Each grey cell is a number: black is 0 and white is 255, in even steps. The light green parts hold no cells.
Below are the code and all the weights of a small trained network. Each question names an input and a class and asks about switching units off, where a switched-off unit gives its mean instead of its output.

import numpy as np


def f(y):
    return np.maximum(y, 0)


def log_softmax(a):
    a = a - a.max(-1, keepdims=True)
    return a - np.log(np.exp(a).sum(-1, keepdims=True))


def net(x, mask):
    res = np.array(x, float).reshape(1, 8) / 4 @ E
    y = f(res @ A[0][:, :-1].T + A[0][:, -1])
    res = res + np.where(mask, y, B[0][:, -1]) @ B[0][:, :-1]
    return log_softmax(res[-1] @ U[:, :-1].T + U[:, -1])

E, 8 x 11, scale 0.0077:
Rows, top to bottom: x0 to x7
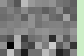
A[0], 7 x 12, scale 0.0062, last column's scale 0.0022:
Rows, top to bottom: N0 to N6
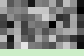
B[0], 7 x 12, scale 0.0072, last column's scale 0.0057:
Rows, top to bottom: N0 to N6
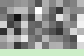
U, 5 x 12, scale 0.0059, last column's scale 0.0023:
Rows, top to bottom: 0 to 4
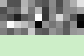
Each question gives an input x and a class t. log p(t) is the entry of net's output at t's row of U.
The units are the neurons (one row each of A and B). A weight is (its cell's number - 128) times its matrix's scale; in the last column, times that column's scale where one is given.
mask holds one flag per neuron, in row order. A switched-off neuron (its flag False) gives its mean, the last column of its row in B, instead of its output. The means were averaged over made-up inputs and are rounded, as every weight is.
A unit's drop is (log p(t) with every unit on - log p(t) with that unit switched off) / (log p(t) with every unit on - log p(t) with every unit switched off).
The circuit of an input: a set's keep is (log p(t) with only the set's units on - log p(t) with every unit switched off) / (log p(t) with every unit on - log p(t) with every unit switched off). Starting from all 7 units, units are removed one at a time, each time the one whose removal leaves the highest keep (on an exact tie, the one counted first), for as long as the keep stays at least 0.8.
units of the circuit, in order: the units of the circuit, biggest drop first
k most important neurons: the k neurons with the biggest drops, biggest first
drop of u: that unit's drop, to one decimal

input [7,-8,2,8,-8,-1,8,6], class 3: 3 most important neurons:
(N5, N0, N6)
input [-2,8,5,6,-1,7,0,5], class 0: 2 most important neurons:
(N3, N6)
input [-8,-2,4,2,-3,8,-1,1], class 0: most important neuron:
(N3)
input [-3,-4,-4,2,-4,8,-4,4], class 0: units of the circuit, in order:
(N3, N5)
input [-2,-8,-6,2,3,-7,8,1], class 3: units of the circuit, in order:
(N5, N0)
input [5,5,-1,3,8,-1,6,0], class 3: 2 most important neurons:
(N5, N2)
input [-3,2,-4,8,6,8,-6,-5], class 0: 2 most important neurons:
(N3, N5)
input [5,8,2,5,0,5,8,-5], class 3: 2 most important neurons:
(N5, N2)
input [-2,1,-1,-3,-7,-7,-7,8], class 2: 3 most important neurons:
(N2, N5, N3)
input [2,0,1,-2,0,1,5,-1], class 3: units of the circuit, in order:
(N5, N2)
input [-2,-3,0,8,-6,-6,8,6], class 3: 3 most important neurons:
(N5, N0, N6)
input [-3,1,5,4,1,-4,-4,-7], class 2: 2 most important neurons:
(N6, N5)
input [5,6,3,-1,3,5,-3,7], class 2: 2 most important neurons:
(N2, N5)
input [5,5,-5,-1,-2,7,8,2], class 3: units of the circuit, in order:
(N5)
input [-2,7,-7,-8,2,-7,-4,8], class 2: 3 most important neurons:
(N2, N5, N3)
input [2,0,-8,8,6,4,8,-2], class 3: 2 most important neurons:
(N5, N2)
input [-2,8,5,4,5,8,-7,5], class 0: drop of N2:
0.1
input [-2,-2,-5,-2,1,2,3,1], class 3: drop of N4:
0.0
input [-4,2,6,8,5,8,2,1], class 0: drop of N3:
0.8
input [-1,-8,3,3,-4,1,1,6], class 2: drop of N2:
0.8
